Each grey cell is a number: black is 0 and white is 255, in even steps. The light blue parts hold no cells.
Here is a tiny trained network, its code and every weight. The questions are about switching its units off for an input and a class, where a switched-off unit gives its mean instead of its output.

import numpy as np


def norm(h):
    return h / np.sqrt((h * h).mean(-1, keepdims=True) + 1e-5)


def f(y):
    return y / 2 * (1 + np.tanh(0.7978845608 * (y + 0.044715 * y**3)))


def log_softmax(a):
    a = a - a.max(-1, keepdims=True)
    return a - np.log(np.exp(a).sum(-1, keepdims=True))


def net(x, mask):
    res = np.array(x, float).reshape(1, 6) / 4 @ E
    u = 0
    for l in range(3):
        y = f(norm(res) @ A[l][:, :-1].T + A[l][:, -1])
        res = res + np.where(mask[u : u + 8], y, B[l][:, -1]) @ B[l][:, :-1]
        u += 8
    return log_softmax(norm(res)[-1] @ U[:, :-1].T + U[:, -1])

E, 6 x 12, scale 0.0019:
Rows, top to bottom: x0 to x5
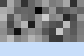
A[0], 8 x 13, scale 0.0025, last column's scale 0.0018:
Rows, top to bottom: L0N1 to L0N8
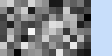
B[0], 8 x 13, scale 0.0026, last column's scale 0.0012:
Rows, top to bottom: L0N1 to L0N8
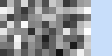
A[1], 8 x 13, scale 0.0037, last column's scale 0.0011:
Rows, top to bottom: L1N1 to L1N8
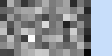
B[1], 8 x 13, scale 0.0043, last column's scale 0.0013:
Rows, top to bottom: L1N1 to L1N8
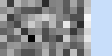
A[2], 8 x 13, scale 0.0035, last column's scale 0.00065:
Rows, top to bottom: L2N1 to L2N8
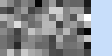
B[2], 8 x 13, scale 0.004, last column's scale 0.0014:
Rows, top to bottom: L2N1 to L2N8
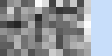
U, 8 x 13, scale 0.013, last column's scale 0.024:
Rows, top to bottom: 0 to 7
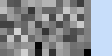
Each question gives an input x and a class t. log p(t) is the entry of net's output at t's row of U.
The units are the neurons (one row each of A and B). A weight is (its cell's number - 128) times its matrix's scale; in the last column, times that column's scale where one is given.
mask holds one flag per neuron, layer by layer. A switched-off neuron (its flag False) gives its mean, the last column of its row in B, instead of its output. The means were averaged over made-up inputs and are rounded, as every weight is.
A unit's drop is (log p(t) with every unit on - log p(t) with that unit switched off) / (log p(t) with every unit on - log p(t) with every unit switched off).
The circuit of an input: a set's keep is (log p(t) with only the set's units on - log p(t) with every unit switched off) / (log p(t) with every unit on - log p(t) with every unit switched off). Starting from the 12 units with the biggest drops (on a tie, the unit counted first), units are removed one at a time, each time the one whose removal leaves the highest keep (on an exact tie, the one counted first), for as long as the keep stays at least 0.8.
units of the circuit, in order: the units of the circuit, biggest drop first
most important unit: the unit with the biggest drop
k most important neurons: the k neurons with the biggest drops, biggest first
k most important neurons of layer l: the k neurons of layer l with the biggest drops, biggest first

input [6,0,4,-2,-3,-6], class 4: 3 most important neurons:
[L1N1 L0N6 L0N1]
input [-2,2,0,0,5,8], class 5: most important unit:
L0N1
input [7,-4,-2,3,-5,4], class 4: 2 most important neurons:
[L1N1 L0N6]
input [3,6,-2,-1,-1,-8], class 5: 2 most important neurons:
[L0N4 L2N2]
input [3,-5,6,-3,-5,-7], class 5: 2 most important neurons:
[L0N4 L2N2]
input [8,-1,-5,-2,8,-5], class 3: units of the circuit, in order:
[L0N8 L2N7]
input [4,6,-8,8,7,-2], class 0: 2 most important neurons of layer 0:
[L0N5 L0N7]
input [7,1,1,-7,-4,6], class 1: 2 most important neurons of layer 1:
[L1N6 L1N5]
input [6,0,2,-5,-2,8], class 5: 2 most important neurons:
[L0N1 L2N8]
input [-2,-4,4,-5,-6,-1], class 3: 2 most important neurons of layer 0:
[L0N2 L0N5]
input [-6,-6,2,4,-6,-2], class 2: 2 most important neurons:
[L1N8 L0N8]
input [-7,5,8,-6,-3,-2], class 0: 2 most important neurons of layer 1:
[L1N4 L1N1]
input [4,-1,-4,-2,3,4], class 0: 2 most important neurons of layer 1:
[L1N3 L1N5]
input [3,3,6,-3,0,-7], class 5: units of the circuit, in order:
[L0N4]
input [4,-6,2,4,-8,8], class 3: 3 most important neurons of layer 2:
[L2N4 L2N1 L2N2]
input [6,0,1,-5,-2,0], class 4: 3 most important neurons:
[L1N1 L0N2 L0N6]
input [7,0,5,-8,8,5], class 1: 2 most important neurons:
[L1N6 L2N4]
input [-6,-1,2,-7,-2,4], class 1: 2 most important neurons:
[L1N6 L0N6]
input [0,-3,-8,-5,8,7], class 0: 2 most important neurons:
[L1N3 L0N4]
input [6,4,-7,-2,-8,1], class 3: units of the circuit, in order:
[L2N4]
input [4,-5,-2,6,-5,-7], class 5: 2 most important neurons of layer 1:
[L1N6 L1N5]
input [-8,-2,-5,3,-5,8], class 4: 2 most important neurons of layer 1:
[L1N5 L1N4]
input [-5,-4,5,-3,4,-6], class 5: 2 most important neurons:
[L2N2 L0N4]
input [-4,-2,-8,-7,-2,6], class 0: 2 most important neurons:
[L1N3 L0N2]
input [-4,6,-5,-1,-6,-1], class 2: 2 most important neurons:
[L2N1 L1N4]
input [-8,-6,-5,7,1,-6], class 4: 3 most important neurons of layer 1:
[L1N5 L1N6 L1N4]
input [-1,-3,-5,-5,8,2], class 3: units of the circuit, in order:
[L0N8]
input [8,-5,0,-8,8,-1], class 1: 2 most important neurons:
[L1N6 L2N4]
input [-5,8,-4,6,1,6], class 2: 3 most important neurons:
[L2N1 L1N6 L0N5]
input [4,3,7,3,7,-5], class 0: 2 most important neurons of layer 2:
[L2N4 L2N5]
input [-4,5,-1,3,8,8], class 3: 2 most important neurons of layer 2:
[L2N7 L2N6]
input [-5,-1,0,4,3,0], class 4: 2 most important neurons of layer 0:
[L0N5 L0N7]
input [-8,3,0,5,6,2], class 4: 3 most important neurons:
[L1N5 L0N7 L2N4]
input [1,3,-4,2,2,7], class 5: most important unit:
L0N1
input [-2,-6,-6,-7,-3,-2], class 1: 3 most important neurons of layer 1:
[L1N6 L1N4 L1N8]
